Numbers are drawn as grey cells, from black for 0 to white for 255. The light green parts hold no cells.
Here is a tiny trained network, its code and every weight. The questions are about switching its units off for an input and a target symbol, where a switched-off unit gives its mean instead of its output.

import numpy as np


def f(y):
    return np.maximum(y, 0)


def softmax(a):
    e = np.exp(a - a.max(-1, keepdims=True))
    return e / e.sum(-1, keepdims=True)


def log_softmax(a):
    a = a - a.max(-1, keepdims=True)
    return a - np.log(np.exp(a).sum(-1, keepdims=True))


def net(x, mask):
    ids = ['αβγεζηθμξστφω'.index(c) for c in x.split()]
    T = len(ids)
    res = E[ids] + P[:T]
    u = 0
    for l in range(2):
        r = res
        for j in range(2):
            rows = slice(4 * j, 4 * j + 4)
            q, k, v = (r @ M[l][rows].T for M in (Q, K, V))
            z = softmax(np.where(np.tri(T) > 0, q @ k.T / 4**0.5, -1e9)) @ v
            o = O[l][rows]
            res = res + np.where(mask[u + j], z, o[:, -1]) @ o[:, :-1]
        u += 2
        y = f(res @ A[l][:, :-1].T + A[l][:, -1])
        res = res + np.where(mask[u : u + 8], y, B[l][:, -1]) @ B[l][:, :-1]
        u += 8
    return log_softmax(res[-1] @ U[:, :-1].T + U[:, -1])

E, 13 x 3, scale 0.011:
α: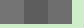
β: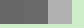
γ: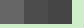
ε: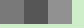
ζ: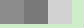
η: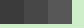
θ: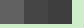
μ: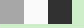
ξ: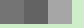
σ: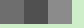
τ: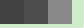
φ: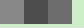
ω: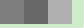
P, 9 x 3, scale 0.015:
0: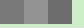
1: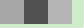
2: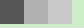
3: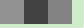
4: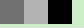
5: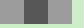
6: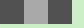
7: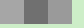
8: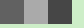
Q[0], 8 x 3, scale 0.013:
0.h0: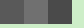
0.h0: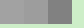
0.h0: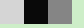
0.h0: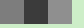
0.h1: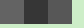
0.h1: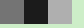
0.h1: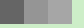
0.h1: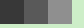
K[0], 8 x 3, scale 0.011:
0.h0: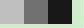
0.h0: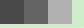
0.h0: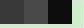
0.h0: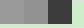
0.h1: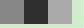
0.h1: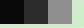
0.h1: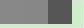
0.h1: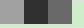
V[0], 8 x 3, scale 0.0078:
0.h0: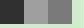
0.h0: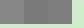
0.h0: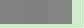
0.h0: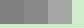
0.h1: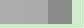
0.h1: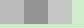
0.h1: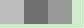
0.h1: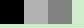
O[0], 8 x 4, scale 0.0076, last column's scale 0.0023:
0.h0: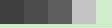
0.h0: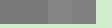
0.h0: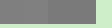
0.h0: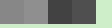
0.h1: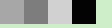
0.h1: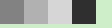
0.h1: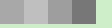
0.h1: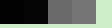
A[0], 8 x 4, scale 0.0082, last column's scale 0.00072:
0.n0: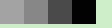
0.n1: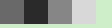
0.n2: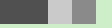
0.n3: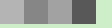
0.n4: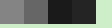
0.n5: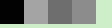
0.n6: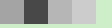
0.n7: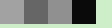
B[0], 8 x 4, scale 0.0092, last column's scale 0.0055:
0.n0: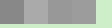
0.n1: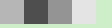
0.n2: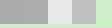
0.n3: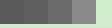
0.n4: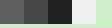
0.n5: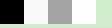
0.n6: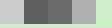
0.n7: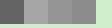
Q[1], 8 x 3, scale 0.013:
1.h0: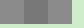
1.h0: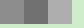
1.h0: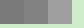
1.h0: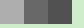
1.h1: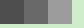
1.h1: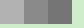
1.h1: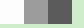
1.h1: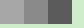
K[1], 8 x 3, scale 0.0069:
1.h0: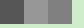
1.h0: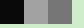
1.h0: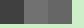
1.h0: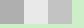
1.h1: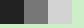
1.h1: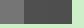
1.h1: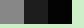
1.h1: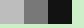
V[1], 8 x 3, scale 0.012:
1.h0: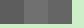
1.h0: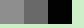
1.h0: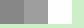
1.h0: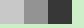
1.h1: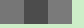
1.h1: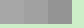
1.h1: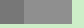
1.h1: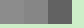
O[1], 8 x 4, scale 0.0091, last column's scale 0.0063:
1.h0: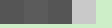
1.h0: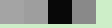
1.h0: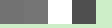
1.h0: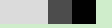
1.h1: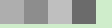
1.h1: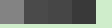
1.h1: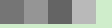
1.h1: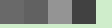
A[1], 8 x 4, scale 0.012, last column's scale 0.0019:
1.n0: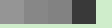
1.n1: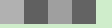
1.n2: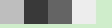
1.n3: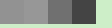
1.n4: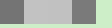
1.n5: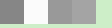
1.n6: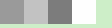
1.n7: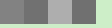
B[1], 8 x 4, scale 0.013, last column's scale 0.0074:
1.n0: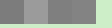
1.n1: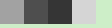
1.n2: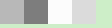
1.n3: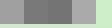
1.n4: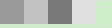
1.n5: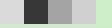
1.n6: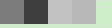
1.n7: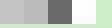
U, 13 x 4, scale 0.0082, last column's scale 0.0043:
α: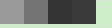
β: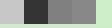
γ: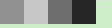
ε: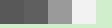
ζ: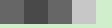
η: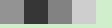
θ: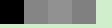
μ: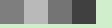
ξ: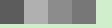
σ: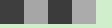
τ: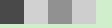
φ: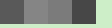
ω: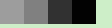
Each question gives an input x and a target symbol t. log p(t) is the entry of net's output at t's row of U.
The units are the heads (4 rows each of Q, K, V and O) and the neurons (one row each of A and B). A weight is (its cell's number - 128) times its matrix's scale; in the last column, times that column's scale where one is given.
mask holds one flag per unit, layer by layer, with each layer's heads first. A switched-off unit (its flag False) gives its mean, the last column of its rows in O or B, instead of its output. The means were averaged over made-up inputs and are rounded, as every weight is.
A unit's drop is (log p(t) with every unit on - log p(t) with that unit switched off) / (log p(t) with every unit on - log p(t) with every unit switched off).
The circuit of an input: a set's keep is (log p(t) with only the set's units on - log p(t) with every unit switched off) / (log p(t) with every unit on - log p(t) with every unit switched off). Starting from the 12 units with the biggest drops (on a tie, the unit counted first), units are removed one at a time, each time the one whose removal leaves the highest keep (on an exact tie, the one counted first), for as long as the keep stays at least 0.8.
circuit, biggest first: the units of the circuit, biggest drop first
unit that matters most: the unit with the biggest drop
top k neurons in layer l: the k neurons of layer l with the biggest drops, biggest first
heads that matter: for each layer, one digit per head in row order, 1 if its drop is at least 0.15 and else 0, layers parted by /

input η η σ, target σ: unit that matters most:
1.h0
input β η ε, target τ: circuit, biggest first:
(1.h0 1.n4 0.n4)
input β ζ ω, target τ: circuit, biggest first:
(1.h0 1.n4 0.n4)
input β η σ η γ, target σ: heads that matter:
00 / 00
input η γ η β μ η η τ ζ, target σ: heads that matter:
01 / 10
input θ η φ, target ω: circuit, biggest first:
(1.h0 0.n4 0.h1)
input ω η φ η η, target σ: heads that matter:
00 / 01
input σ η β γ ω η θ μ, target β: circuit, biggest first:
(1.n5 0.h1)
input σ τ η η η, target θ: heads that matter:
00 / 10
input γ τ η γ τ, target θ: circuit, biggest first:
(0.n4 0.n2 1.h0)
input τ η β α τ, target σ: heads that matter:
00 / 01
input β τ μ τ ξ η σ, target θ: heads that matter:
00 / 00
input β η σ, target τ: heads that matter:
01 / 10
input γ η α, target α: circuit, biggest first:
(1.h0 0.n4 0.h1)
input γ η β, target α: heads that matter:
01 / 10
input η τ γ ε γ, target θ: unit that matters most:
0.n4
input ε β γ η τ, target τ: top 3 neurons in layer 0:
(0.n4 0.n2 0.n6)
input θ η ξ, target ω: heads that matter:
01 / 10
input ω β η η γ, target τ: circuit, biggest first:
(1.h0 0.h1 1.n4 0.n2)
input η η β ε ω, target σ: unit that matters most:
0.n4
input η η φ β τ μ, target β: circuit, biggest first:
(1.n5 0.h1 1.h1)
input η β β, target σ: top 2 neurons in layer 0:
(0.n4 0.n5)
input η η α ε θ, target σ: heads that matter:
00 / 00
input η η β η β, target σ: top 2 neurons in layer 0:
(0.n5 0.n4)
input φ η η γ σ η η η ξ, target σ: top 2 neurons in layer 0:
(0.n4 0.n2)
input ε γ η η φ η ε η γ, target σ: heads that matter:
00 / 01
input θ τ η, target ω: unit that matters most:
1.h0
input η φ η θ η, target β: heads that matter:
11 / 10
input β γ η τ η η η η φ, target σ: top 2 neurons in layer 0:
(0.n5 0.n4)
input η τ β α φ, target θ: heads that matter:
00 / 10
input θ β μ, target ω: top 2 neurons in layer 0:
(0.n4 0.n2)
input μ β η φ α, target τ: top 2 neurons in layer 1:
(1.n4 1.n1)
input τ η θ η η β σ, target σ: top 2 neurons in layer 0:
(0.n5 0.n4)
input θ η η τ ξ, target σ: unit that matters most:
0.n5
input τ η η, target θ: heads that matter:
01 / 10
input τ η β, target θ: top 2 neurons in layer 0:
(0.n5 0.n4)
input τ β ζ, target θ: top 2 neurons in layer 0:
(0.n5 0.n4)
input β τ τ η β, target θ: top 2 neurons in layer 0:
(0.n4 0.n2)
